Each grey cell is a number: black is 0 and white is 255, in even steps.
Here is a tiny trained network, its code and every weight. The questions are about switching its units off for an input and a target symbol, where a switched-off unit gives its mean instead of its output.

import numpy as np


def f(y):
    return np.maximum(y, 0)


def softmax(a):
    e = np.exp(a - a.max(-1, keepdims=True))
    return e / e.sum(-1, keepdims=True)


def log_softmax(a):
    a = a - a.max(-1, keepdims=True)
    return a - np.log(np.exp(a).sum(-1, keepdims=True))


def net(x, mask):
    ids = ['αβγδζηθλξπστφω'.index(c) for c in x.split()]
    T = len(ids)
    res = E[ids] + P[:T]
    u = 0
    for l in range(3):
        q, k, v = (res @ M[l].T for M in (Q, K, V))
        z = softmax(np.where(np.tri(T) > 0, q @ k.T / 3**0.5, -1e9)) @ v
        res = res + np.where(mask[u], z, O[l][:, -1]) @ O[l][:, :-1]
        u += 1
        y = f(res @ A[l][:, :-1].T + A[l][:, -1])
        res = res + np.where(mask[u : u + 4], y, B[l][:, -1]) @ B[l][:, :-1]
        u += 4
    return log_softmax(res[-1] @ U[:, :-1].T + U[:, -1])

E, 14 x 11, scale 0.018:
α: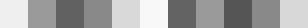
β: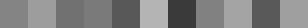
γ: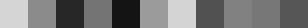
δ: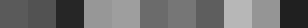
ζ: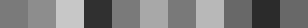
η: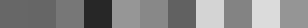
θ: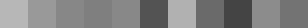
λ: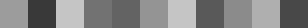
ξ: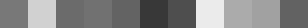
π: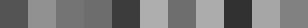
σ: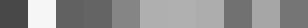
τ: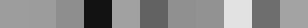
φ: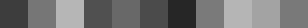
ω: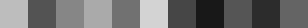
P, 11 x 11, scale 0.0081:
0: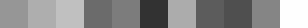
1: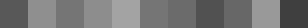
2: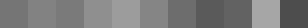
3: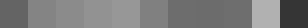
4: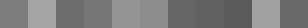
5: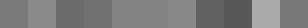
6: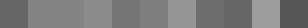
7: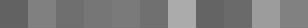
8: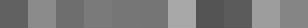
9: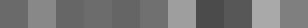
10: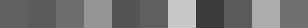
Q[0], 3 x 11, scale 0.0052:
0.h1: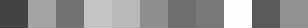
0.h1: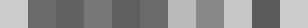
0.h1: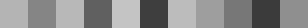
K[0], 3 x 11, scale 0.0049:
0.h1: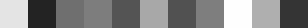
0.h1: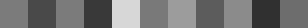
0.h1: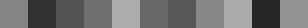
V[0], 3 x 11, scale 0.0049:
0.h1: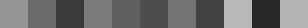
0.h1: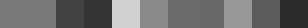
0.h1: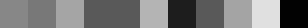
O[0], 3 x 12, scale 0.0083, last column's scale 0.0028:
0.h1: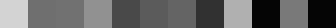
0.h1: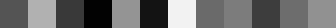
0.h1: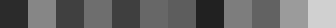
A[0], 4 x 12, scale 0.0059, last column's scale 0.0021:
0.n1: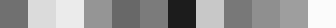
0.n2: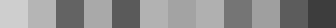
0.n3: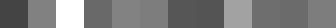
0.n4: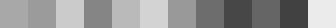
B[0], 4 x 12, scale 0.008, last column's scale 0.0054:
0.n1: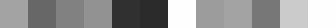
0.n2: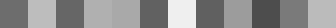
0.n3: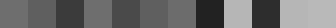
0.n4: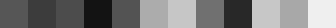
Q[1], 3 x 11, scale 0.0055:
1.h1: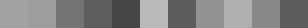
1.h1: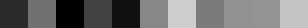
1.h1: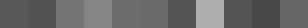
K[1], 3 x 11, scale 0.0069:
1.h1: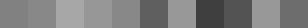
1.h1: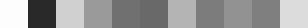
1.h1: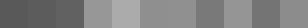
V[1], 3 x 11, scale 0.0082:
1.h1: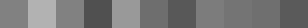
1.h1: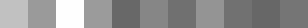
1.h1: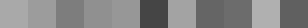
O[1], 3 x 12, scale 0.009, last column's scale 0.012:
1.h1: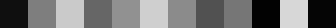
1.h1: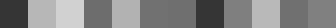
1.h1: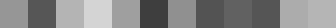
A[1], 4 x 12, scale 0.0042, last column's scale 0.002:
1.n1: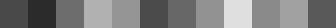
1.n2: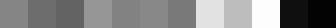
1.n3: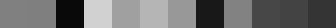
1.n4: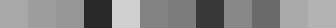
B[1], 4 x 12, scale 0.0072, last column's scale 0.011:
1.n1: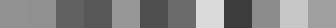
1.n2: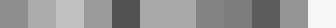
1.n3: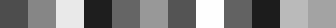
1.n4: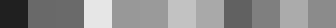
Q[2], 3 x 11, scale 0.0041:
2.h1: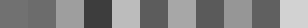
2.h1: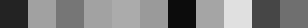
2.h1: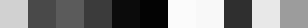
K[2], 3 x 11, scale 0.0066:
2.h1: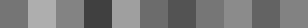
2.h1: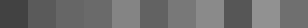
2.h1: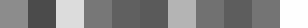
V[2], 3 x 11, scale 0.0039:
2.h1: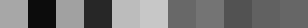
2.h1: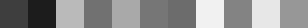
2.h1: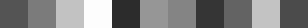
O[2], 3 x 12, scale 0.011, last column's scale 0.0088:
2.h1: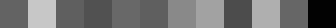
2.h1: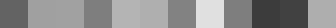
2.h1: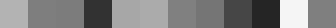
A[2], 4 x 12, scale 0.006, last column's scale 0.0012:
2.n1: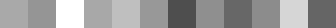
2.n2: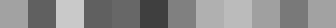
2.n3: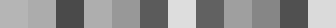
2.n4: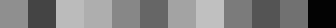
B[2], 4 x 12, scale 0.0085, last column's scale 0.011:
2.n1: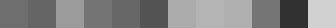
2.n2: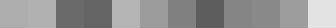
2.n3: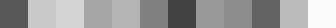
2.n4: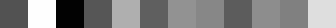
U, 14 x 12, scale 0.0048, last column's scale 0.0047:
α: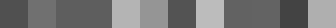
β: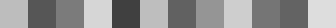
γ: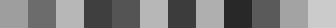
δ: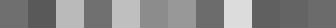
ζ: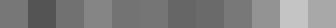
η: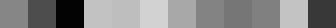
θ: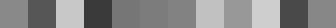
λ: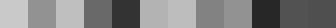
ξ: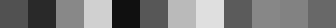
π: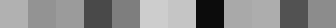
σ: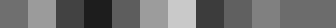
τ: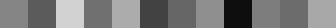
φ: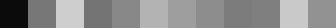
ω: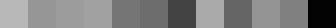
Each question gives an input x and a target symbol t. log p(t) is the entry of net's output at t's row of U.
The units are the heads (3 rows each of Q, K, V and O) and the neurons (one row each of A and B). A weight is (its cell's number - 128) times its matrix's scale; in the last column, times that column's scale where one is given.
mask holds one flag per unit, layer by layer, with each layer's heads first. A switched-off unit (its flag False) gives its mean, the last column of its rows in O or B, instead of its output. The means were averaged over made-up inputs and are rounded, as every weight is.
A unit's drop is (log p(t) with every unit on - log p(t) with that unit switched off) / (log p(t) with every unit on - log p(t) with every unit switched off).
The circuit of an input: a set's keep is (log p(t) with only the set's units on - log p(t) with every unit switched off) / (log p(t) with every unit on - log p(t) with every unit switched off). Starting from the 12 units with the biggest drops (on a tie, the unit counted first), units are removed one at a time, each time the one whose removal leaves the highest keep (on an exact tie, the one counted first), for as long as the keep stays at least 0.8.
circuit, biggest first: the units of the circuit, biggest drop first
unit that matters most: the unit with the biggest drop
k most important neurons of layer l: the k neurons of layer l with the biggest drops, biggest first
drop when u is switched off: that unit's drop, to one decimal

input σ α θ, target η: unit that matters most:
0.n4
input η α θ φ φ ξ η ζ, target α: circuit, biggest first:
[2.h1 0.h1 2.n4]
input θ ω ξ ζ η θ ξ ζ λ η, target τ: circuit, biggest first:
[1.h1 0.h1]
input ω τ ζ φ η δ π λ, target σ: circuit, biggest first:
[2.h1 0.h1]
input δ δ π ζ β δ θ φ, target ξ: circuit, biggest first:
[1.h1 2.h1 0.h1]
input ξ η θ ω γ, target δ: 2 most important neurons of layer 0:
[0.n1 0.n4]
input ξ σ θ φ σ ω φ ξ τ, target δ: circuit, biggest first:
[0.n1 0.h1 2.h1 1.h1]
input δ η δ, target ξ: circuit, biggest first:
[2.h1 1.h1]
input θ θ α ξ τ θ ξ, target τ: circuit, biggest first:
[1.h1 0.h1]
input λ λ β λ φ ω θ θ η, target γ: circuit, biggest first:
[2.h1 0.h1]
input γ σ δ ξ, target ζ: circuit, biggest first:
[2.h1 0.h1]
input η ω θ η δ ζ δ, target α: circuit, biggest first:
[2.h1 0.n1 0.h1]
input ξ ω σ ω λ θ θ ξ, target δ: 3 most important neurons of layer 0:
[0.n1 0.n4 0.n3]
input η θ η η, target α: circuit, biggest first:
[2.h1 0.h1]
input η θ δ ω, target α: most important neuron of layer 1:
[1.n2]
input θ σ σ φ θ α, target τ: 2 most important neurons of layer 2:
[2.n1 2.n2]
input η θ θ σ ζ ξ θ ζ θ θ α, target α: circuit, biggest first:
[2.h1 0.n1 0.h1]
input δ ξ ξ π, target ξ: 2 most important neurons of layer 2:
[2.n2 2.n3]
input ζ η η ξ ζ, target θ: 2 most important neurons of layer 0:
[0.n4 0.n1]
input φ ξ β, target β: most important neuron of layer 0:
[0.n3]
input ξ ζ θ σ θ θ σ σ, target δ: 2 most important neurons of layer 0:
[0.n1 0.n4]
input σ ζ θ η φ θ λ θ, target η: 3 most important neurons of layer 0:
[0.n1 0.n4 0.n2]
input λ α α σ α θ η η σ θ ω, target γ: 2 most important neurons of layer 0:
[0.n4 0.n1]
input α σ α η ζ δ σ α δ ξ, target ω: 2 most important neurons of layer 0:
[0.n4 0.n1]
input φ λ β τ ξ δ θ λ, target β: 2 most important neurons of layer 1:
[1.n1 1.n3]
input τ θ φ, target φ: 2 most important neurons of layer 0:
[0.n4 0.n2]
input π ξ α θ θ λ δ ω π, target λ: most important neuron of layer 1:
[1.n2]
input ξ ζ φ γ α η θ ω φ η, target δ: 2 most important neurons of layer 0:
[0.n1 0.n4]
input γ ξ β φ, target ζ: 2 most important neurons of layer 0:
[0.n2 0.n3]
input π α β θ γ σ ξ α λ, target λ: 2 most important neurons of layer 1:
[1.n2 1.n1]
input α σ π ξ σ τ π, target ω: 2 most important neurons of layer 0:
[0.n4 0.n1]
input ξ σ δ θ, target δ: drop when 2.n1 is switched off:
0.3
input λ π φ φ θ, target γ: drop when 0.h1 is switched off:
0.3
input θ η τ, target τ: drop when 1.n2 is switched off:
0.1
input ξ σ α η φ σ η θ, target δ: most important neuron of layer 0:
[0.n1]
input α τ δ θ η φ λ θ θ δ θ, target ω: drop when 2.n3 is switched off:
0.4
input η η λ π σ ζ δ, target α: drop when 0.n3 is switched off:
0.0
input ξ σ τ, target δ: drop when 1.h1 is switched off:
0.2
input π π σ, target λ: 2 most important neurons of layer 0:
[0.n1 0.n3]
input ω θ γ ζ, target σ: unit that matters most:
2.h1
